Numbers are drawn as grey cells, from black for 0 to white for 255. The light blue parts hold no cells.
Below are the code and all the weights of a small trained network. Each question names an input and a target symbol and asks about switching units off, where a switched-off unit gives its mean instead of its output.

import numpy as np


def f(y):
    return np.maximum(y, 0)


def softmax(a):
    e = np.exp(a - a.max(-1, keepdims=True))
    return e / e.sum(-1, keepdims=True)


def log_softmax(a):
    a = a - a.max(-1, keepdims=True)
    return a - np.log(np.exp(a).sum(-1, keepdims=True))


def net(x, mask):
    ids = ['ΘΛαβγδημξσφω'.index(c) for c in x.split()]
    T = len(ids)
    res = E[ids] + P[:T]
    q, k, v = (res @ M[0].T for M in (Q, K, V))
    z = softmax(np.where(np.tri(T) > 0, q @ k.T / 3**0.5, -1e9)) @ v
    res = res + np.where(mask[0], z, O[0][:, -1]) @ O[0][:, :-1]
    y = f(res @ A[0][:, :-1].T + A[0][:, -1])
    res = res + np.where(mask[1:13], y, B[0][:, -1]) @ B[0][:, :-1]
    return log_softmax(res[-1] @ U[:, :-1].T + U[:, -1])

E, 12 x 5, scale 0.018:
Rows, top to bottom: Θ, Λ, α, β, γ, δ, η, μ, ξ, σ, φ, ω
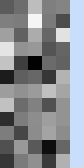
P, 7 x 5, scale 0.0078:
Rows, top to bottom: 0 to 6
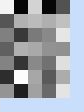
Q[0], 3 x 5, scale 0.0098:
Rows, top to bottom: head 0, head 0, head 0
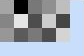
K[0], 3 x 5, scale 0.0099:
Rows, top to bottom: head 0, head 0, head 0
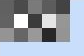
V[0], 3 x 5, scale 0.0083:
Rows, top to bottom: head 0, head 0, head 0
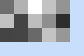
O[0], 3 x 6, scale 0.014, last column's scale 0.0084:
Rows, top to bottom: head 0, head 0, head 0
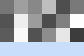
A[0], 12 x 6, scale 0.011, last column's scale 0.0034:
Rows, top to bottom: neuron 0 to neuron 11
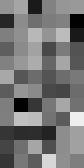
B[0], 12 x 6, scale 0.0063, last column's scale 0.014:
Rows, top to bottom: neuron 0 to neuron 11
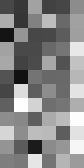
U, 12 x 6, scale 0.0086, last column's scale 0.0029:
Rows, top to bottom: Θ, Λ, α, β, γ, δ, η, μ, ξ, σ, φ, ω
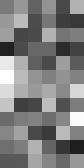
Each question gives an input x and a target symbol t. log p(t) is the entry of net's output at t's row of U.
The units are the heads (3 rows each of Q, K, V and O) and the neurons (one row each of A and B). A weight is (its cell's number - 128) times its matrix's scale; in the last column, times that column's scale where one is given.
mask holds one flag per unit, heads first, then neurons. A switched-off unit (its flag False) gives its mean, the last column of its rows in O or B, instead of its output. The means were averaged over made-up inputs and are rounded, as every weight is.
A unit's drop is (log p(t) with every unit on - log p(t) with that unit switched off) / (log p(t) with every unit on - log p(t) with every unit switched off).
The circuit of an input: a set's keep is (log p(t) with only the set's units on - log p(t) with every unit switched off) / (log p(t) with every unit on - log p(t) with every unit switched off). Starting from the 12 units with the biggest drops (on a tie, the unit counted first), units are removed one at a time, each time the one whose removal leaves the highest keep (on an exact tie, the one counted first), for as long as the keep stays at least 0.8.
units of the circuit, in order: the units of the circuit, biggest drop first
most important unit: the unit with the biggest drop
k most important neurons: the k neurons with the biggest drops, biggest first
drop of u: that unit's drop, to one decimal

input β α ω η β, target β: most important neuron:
neuron 5
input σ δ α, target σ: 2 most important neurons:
neuron 2; neuron 9
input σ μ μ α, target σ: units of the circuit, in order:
head 0; neuron 9
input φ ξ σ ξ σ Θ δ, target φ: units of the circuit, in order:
neuron 7; head 0; neuron 9; neuron 5
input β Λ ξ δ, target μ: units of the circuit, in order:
neuron 9; neuron 10; neuron 1
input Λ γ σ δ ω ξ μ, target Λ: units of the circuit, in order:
head 0; neuron 6
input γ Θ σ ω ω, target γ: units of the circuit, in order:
neuron 9; head 0
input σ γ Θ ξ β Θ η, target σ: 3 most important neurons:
neuron 9; neuron 2; neuron 1
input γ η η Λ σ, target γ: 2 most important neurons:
neuron 9; neuron 7
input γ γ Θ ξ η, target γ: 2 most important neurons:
neuron 9; neuron 6
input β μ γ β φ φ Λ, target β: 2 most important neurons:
neuron 9; neuron 6
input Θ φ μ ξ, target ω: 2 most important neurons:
neuron 11; neuron 10
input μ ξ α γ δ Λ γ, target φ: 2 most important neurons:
neuron 7; neuron 5
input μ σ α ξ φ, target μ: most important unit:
neuron 9
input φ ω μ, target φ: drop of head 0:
0.8
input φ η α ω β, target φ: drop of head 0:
0.9
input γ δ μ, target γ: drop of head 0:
1.1
